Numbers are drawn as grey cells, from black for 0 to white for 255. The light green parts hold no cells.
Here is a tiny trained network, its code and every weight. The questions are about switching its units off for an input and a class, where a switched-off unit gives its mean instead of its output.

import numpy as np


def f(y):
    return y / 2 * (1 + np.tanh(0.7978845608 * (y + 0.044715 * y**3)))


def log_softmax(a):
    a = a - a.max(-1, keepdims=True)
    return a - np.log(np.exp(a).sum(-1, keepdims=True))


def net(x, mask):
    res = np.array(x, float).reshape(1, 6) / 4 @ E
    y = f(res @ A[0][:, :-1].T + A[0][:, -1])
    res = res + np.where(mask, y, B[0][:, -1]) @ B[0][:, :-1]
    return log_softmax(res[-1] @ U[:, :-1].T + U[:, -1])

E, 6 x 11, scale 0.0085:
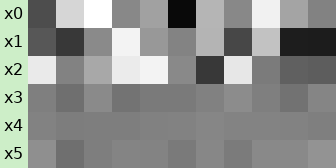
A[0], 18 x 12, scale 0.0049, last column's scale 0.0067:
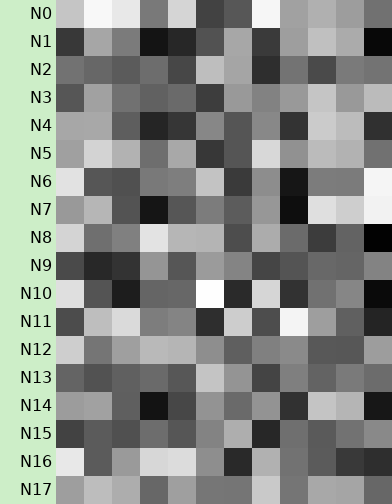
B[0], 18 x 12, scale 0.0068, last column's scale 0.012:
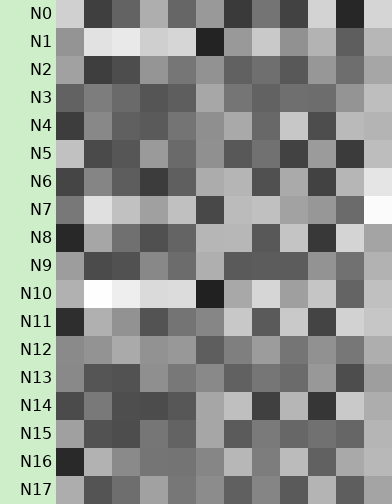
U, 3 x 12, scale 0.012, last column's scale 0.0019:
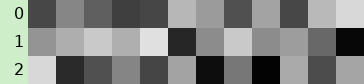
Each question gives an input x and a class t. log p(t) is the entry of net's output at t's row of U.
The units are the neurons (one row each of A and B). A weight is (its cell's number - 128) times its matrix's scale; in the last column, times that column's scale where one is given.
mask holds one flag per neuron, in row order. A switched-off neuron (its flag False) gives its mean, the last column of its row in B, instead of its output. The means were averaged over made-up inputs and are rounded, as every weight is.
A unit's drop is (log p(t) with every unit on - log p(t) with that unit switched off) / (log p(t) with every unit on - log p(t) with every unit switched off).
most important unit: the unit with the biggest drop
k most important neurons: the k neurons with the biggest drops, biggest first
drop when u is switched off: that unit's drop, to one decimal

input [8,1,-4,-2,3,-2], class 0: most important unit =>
N11
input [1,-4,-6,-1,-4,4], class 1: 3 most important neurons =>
N1; N7; N6
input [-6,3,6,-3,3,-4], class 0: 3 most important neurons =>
N8; N6; N7
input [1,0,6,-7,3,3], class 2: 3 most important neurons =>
N7; N10; N0
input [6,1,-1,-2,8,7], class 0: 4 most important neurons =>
N7; N10; N11; N1
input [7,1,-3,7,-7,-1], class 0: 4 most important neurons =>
N11; N7; N10; N3
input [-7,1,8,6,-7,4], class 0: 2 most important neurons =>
N6; N8
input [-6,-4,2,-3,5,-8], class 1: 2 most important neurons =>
N10; N7
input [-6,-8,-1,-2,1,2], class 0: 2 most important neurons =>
N14; N6
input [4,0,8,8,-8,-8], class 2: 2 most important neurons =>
N0; N7
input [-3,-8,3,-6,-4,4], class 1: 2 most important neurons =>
N10; N7
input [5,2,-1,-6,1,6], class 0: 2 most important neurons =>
N7; N10
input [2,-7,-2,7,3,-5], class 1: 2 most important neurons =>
N7; N1
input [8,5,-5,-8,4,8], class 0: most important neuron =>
N11
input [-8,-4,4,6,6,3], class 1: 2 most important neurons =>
N10; N7
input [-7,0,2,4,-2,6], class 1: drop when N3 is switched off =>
0.2
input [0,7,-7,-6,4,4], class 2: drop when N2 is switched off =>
0.1
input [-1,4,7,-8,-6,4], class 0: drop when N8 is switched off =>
0.4
